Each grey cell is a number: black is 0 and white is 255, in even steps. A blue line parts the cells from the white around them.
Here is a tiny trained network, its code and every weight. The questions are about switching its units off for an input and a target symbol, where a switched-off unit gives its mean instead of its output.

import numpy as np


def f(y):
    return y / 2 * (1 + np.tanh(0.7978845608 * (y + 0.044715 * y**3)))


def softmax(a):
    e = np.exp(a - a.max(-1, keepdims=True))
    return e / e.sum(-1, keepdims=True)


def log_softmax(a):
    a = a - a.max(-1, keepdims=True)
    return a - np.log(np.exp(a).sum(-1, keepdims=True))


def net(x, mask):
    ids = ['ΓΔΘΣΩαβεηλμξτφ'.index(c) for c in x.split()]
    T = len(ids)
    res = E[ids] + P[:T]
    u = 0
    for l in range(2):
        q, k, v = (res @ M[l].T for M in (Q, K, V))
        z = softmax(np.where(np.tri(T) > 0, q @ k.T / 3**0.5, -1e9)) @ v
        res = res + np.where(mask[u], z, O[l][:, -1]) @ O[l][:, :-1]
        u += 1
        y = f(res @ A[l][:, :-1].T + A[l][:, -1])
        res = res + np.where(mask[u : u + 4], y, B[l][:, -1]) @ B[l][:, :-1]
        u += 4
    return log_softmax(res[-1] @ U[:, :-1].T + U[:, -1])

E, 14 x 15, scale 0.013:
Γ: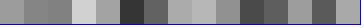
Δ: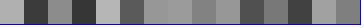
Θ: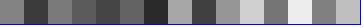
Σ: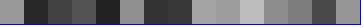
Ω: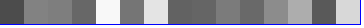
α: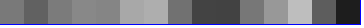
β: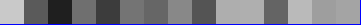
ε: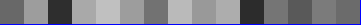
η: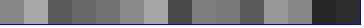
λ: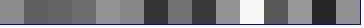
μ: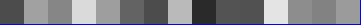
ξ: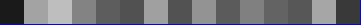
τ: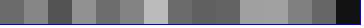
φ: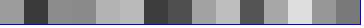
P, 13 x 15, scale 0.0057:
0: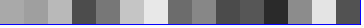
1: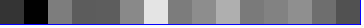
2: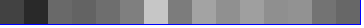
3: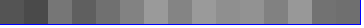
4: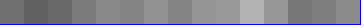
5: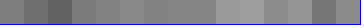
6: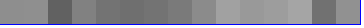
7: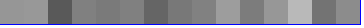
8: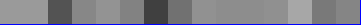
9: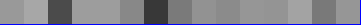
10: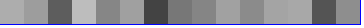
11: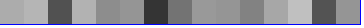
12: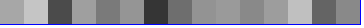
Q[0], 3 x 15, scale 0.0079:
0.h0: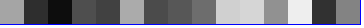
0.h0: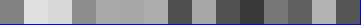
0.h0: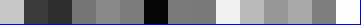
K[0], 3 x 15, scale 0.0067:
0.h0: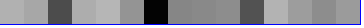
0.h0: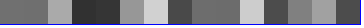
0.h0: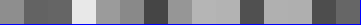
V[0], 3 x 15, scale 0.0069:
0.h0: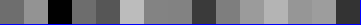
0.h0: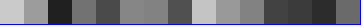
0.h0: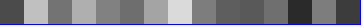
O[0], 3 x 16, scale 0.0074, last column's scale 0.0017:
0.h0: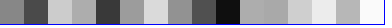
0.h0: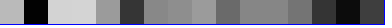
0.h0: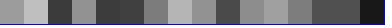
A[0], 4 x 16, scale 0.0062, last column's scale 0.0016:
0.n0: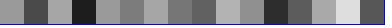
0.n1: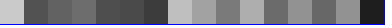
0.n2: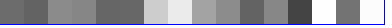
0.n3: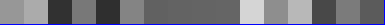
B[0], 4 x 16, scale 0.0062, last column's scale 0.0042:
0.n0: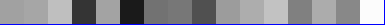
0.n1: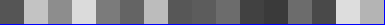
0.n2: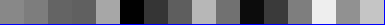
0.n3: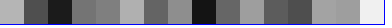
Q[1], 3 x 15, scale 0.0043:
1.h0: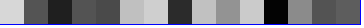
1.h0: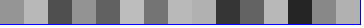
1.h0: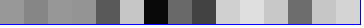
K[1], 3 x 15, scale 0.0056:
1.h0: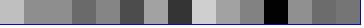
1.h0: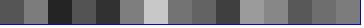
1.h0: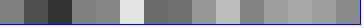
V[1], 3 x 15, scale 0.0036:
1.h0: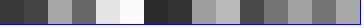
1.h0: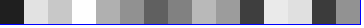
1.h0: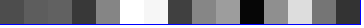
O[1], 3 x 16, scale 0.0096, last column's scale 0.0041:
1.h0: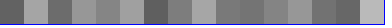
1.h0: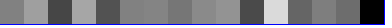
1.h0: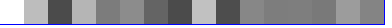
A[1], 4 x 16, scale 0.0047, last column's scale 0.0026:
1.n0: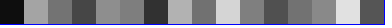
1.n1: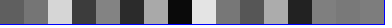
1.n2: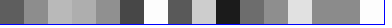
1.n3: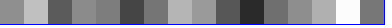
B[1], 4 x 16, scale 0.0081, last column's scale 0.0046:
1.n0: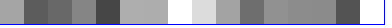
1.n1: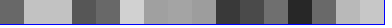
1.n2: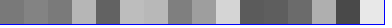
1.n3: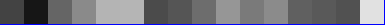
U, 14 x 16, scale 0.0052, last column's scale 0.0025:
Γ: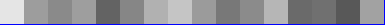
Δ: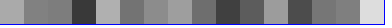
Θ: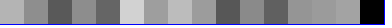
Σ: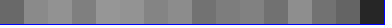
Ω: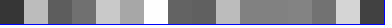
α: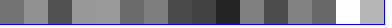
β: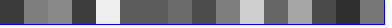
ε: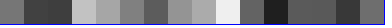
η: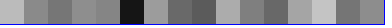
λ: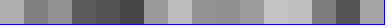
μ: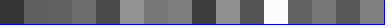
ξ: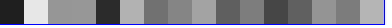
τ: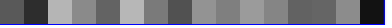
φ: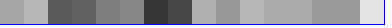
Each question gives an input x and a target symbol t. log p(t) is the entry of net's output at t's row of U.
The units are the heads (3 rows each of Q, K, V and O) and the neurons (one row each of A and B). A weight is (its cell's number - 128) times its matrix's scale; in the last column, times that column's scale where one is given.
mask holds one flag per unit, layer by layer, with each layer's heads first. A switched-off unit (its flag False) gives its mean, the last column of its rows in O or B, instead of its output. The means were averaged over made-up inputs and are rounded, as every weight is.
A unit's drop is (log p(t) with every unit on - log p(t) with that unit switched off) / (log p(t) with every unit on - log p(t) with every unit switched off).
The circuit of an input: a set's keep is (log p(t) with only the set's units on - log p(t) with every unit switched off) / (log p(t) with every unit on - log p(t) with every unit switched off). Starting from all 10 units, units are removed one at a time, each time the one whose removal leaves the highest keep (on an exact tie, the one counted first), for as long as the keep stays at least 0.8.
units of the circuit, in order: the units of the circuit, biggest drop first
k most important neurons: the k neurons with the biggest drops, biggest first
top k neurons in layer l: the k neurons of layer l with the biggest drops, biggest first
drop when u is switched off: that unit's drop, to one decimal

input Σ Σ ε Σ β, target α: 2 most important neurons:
[0.n3, 0.n1]
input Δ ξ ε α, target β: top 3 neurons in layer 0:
[0.n2, 0.n1, 0.n0]
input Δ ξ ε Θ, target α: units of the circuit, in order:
[0.h0, 0.n3, 0.n1]
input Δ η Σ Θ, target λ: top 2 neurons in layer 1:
[1.n0, 1.n3]
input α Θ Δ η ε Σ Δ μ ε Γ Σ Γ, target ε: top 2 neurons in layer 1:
[1.n3, 1.n1]
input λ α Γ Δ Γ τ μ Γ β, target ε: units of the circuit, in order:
[0.h0, 0.n1, 1.n3]
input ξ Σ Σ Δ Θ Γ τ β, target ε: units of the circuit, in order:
[0.h0]
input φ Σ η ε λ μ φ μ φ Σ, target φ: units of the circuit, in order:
[0.h0, 1.h0]
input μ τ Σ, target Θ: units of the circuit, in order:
[0.h0, 1.n0, 0.n3]
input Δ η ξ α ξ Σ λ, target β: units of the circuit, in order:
[0.h0, 0.n0, 1.h0]
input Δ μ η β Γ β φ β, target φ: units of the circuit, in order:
[0.h0, 1.h0, 0.n0]
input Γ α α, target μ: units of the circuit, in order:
[1.h0, 0.h0, 0.n3]
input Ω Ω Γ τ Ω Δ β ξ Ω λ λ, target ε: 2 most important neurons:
[1.n0, 0.n0]
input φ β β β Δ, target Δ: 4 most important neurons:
[1.n1, 0.n0, 0.n2, 0.n1]
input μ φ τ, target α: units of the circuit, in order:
[0.h0, 0.n3, 1.h0, 1.n0]
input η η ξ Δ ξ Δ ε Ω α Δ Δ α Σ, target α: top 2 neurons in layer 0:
[0.n1, 0.n3]
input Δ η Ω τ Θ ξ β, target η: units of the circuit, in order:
[0.h0, 0.n0, 1.n1]
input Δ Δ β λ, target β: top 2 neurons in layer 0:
[0.n0, 0.n2]
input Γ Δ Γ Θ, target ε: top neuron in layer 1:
[1.n0]
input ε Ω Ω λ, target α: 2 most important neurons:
[0.n1, 0.n3]
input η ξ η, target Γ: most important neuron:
[1.n3]
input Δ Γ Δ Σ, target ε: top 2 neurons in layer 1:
[1.n0, 1.n1]
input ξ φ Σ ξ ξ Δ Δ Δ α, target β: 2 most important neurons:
[1.n0, 0.n0]
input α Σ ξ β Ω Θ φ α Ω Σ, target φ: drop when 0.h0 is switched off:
1.4
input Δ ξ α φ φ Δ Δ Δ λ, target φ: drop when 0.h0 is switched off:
0.7
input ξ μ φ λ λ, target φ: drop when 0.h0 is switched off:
0.5
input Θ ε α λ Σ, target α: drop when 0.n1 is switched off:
0.3
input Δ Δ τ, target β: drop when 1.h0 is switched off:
0.4
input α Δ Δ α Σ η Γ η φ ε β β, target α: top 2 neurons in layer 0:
[0.n1, 0.n3]
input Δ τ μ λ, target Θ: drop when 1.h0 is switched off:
0.1
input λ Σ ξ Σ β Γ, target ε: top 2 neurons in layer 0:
[0.n0, 0.n1]
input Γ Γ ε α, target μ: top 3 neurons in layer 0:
[0.n3, 0.n1, 0.n2]
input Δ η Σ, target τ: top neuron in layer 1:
[1.n1]
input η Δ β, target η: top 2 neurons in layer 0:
[0.n0, 0.n2]
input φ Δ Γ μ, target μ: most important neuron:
[0.n3]
